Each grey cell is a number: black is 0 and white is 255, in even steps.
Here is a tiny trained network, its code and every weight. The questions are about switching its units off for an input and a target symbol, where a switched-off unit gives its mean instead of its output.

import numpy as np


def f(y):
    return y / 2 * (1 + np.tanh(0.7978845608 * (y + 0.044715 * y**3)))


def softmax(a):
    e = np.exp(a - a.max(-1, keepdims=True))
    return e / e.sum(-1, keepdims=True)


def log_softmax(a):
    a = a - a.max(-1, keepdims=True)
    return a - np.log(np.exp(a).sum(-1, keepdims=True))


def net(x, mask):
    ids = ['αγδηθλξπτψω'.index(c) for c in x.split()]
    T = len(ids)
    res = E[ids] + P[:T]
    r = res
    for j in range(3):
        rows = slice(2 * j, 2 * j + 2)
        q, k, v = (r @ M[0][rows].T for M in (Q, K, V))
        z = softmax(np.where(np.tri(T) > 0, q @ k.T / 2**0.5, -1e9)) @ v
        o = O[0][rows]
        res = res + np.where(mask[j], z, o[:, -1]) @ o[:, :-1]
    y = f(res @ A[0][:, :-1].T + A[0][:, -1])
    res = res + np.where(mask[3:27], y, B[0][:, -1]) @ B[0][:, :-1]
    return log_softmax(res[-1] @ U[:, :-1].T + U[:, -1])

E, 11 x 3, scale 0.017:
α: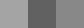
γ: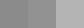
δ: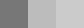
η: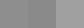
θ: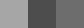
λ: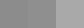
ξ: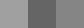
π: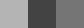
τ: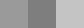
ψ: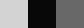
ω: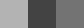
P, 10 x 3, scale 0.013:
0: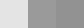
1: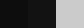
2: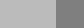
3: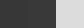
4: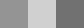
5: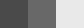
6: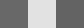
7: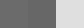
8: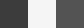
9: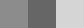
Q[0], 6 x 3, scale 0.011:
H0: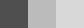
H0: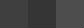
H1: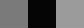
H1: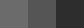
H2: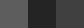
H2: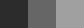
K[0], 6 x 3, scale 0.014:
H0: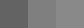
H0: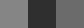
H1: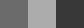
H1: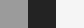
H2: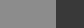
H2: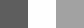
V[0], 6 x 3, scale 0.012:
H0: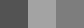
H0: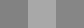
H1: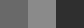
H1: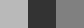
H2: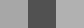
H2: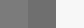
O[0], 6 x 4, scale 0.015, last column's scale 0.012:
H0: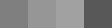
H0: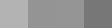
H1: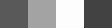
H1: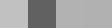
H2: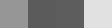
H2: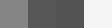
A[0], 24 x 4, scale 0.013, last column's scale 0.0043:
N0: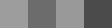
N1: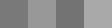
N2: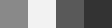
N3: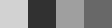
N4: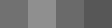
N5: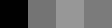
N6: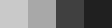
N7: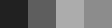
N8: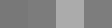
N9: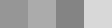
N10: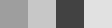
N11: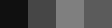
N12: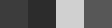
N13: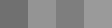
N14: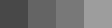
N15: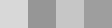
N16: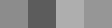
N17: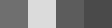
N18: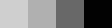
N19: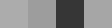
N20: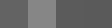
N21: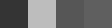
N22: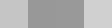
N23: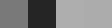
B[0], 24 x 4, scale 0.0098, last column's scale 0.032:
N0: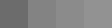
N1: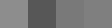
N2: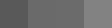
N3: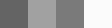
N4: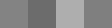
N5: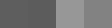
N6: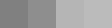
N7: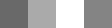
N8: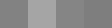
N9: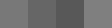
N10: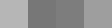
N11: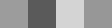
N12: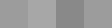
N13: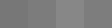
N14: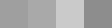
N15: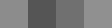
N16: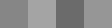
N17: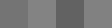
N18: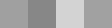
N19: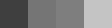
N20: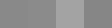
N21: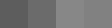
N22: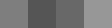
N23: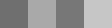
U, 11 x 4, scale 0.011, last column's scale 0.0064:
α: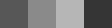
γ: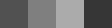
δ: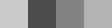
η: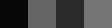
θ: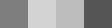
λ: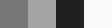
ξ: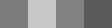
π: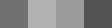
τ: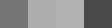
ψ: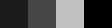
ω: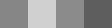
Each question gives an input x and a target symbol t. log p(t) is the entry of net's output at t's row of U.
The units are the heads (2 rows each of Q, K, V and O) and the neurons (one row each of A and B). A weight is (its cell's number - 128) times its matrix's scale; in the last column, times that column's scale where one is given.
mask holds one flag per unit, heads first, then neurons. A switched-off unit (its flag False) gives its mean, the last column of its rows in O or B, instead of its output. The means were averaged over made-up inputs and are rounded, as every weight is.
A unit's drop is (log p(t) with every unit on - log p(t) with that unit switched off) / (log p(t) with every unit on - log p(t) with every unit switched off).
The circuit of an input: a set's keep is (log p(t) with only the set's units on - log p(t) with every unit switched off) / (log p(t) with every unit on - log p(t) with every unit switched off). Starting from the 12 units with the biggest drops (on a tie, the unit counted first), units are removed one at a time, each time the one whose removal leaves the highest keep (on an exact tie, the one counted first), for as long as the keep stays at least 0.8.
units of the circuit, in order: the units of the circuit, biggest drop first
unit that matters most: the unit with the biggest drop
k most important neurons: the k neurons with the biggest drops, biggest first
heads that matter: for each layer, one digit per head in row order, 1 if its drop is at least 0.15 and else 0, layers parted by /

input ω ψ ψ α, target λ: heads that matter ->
010
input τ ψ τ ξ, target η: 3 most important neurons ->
(N18; N6; N10)
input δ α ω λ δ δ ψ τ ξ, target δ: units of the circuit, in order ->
(N3; N23)
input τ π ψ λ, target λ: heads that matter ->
010
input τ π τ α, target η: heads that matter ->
010
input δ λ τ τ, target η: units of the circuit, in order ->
(H1)
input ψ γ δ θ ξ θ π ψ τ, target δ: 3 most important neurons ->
(N3; N23; N10)
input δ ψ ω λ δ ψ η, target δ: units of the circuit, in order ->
(N23; N3)
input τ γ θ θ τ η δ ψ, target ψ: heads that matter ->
110
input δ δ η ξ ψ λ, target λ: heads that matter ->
000
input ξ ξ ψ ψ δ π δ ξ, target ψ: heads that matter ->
011
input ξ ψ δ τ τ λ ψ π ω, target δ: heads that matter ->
010
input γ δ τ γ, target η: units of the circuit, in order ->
(H1; N18)
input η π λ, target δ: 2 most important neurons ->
(N23; N10)
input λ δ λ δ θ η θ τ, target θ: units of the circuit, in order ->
(H1; N12)
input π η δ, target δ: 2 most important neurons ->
(N3; N10)
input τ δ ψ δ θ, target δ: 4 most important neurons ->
(N10; N23; N3; N18)
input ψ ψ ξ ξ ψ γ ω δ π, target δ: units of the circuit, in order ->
(H1)
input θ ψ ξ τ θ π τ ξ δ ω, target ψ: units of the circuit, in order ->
(H1; N11)
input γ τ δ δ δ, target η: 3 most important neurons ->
(N19; N2; N11)
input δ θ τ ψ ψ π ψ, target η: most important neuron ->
(N19)
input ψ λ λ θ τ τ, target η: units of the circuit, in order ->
(N18; H1)
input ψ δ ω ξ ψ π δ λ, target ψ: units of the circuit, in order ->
(H1; N5; N11)
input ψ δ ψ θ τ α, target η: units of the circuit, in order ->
(N18; N6)
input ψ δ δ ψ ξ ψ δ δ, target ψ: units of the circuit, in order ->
(H1; N5; N11)
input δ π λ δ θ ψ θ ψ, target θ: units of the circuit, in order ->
(H1; H2; N12)
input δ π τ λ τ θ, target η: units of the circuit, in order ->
(H1)
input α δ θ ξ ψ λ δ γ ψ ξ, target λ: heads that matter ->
100
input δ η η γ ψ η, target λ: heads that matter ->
000
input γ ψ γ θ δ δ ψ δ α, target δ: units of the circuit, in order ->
(N23; N3)
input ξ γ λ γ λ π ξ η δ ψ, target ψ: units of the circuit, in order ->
(H1; N11)
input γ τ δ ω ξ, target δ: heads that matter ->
100
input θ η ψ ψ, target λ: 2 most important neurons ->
(N6; N18)
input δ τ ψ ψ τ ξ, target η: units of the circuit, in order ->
(N18; H1)
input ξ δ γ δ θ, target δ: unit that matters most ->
N10
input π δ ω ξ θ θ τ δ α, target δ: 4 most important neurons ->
(N3; N10; N23; N6)
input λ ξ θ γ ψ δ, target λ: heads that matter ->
101
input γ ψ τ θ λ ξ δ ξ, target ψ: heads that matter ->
011
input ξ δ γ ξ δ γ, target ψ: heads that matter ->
011
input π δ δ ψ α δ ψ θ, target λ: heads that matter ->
000
